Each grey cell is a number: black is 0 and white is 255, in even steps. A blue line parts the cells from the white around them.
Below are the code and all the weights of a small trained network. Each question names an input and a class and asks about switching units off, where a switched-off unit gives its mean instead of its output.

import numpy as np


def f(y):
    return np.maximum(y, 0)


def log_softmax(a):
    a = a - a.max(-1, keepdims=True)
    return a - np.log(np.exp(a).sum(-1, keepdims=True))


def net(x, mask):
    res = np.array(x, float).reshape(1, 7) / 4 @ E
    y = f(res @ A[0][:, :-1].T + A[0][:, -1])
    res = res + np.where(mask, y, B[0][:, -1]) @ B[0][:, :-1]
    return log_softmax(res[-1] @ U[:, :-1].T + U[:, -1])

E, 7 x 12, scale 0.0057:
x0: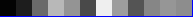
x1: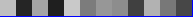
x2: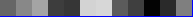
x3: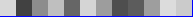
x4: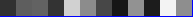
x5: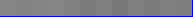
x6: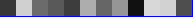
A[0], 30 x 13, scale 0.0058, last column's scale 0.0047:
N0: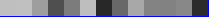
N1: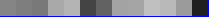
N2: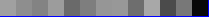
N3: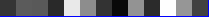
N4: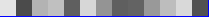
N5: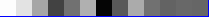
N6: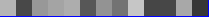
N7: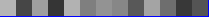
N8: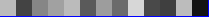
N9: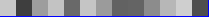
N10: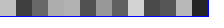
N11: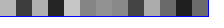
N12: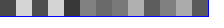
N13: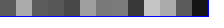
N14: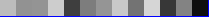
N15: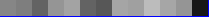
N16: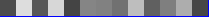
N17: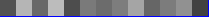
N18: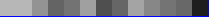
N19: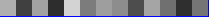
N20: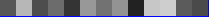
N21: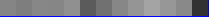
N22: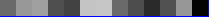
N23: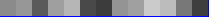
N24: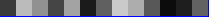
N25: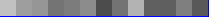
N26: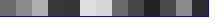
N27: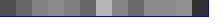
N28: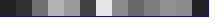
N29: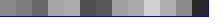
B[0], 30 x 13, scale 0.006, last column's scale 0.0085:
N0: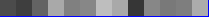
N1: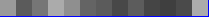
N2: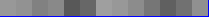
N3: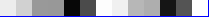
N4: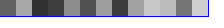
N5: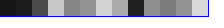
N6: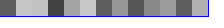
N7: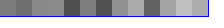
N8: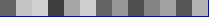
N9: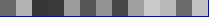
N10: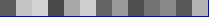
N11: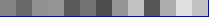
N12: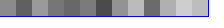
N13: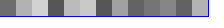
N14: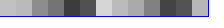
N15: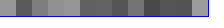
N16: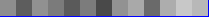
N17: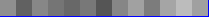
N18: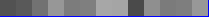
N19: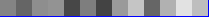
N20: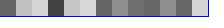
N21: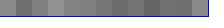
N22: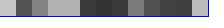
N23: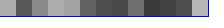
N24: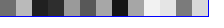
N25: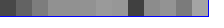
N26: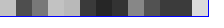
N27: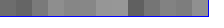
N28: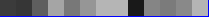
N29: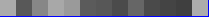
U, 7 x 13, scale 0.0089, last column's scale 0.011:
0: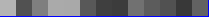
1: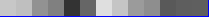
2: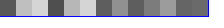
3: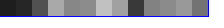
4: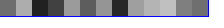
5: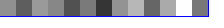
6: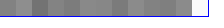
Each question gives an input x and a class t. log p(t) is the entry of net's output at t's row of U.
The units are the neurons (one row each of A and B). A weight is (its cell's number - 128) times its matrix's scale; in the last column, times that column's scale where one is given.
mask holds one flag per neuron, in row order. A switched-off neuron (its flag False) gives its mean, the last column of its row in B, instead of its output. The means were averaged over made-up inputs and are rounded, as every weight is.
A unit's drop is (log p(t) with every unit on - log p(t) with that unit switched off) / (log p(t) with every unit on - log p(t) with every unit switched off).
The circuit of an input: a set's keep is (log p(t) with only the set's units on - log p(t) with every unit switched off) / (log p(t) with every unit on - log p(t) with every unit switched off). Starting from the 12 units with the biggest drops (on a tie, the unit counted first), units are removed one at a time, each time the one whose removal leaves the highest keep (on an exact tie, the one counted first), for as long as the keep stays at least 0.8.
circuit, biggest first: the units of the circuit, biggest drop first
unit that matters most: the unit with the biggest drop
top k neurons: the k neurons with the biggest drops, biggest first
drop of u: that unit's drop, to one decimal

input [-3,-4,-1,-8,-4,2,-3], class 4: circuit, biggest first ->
[N24]
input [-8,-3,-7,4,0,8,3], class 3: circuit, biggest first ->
[N5 N0]
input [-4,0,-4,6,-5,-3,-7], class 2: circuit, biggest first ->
[N10 N8]
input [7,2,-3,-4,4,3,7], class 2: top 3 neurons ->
[N20 N5 N13]
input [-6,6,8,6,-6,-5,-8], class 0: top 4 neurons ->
[N26 N22 N3 N20]
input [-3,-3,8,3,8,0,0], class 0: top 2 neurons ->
[N26 N22]
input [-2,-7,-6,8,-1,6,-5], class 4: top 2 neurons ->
[N4 N9]
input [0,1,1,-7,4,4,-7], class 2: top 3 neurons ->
[N8 N10 N6]
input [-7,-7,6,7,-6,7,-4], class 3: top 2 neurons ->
[N5 N3]
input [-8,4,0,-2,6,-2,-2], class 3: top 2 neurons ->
[N5 N0]
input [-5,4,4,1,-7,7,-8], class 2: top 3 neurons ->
[N3 N8 N6]
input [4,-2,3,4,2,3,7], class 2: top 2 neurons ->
[N20 N13]
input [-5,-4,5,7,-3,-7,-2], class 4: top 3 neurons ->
[N4 N9 N3]
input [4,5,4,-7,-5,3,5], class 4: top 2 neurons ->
[N24 N3]
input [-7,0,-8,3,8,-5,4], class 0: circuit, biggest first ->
[N23]
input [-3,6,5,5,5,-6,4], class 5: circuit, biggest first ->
[N11 N19]
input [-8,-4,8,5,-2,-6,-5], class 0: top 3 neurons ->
[N26 N22 N28]
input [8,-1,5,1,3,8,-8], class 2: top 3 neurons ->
[N8 N10 N6]
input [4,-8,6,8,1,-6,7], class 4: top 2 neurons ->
[N4 N9]
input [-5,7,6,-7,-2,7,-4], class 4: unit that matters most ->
N24
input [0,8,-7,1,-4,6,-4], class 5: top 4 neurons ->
[N19 N11 N7 N26]
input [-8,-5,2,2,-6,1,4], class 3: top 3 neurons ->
[N5 N3 N0]
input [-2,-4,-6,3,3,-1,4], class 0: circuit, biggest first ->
[N23 N29]
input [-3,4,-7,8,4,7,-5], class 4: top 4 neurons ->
[N4 N9 N26 N22]
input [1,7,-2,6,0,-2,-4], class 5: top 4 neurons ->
[N19 N11 N24 N7]
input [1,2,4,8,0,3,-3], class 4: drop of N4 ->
0.2
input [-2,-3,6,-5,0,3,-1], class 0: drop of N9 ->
0.1
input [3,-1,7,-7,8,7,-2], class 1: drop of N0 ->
0.0
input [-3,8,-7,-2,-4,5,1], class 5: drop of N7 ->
0.4
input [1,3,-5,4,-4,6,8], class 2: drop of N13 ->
0.2
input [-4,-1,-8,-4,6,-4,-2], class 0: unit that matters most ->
N23
